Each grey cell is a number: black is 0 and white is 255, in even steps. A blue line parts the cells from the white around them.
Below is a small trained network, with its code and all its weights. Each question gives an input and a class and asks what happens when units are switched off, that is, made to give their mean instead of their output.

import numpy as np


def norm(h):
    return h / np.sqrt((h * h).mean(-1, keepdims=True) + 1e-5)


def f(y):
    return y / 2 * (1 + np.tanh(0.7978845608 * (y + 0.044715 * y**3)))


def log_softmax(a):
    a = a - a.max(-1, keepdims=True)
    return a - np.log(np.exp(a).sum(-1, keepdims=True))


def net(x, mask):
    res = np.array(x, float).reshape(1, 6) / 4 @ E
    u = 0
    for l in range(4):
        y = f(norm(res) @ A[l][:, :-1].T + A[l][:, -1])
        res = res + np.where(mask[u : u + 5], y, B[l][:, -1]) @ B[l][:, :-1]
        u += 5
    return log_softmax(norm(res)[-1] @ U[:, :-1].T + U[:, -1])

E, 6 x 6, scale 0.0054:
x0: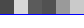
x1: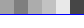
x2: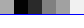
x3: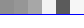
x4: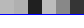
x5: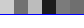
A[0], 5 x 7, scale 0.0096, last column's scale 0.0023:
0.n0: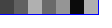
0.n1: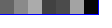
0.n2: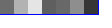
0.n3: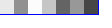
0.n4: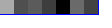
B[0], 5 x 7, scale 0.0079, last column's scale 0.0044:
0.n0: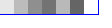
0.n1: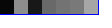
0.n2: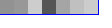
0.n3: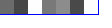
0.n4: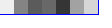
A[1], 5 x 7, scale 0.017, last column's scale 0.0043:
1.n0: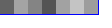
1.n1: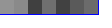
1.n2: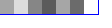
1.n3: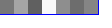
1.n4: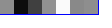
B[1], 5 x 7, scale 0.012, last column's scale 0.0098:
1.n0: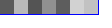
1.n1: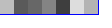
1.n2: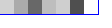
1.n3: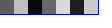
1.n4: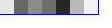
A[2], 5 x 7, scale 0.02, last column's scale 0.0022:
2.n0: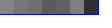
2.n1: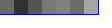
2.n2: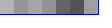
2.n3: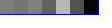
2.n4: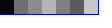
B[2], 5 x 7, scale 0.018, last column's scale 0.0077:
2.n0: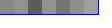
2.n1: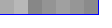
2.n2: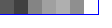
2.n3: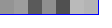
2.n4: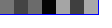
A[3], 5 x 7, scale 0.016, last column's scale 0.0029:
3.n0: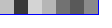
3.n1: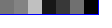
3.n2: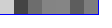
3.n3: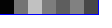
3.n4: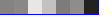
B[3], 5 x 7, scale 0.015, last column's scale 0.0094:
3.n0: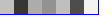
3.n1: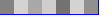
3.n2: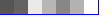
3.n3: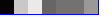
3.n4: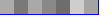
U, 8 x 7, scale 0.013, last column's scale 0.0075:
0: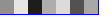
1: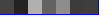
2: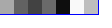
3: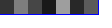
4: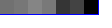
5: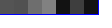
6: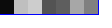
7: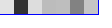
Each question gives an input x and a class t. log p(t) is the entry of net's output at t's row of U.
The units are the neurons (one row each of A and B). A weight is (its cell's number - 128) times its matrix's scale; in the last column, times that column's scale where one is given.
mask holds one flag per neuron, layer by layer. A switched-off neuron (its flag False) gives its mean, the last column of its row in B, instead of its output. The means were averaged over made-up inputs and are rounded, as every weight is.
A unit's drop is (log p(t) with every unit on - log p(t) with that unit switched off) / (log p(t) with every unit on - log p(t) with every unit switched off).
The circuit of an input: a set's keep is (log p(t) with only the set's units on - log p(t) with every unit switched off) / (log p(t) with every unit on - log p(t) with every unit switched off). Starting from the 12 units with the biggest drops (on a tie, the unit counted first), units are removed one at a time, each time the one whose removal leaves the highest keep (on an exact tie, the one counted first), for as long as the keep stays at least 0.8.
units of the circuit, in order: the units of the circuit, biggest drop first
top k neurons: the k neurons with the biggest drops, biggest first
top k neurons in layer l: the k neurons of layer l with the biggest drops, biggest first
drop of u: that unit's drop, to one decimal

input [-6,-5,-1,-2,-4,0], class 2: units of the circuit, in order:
(0.n1 3.n0)
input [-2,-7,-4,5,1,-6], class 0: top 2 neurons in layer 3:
(3.n2 3.n3)
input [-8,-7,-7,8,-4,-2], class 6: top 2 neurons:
(1.n2 3.n3)
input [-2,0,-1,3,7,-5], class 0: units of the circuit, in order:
(1.n3)
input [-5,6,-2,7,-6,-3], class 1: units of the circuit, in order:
(1.n4 1.n2 2.n4 0.n0)
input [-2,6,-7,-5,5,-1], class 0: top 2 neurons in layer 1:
(1.n4 1.n3)
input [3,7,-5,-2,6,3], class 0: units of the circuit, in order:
(1.n4 3.n0)
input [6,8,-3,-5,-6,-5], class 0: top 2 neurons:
(1.n4 0.n3)
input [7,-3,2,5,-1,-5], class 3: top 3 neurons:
(1.n4 1.n2 2.n4)
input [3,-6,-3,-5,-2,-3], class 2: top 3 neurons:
(1.n1 0.n1 1.n3)
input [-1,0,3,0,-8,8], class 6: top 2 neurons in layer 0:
(0.n0 0.n1)
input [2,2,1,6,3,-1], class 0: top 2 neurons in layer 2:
(2.n3 2.n1)
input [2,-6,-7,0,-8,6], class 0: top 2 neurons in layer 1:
(1.n2 1.n4)
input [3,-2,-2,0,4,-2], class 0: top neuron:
(1.n3)
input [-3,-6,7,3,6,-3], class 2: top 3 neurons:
(1.n2 0.n3 3.n0)
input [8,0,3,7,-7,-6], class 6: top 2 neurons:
(1.n2 1.n4)
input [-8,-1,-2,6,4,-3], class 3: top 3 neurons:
(2.n4 1.n4 1.n2)
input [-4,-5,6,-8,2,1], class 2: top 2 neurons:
(1.n1 1.n2)
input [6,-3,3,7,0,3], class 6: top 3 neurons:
(1.n4 1.n2 0.n0)
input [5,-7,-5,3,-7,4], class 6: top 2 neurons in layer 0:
(0.n1 0.n0)
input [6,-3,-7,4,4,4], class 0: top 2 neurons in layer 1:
(1.n2 1.n0)
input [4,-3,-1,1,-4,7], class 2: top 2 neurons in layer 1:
(1.n3 1.n0)
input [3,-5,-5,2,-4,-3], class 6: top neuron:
(0.n0)
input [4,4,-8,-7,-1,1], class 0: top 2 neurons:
(1.n4 0.n3)
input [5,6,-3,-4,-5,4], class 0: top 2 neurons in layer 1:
(1.n4 1.n0)
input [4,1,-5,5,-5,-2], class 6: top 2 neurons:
(0.n0 1.n4)
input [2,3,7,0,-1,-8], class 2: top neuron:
(1.n4)
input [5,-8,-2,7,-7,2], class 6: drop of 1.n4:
0.1
